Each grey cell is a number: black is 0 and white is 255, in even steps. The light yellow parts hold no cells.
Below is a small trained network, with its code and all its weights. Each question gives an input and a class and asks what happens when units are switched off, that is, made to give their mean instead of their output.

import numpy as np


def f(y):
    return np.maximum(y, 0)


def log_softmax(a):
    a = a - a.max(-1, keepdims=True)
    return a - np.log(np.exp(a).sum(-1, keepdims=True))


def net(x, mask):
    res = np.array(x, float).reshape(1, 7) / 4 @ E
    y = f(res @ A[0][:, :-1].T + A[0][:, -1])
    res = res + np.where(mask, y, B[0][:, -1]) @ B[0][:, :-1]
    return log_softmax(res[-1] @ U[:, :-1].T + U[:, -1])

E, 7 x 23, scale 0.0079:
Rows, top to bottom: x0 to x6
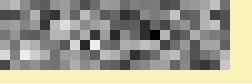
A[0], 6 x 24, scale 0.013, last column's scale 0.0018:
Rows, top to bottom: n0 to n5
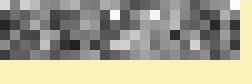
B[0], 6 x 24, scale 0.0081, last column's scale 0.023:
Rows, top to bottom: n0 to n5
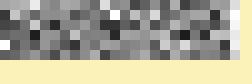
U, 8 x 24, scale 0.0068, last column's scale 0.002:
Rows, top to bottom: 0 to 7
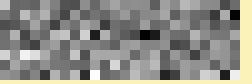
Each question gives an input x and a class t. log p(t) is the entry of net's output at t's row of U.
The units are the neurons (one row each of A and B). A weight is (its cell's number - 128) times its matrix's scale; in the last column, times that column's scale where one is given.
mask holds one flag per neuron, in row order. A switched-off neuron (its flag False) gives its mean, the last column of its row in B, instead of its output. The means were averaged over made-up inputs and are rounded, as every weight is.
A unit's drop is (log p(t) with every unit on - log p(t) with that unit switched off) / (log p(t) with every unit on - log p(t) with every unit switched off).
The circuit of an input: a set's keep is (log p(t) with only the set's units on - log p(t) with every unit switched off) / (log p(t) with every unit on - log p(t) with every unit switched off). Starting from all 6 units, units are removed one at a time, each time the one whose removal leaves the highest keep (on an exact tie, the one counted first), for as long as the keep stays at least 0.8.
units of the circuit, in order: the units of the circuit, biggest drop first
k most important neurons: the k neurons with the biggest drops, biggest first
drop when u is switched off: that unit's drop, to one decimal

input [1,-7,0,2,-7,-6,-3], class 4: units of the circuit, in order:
[n3]
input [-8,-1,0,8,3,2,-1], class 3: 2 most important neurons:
[n3 n1]
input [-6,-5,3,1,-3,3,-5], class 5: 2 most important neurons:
[n0 n2]
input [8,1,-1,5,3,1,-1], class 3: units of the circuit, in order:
[n1 n5]
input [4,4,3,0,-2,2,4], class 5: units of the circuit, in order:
[n0 n2]
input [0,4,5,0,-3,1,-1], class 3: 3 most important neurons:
[n5 n2 n1]
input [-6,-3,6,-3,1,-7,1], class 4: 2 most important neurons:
[n3 n2]
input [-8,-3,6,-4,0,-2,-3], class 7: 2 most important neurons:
[n2 n0]
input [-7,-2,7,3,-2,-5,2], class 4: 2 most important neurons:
[n2 n0]
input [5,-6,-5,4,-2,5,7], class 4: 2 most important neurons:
[n3 n2]
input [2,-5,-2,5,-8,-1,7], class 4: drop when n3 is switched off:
0.3
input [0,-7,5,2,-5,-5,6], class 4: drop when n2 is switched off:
0.0
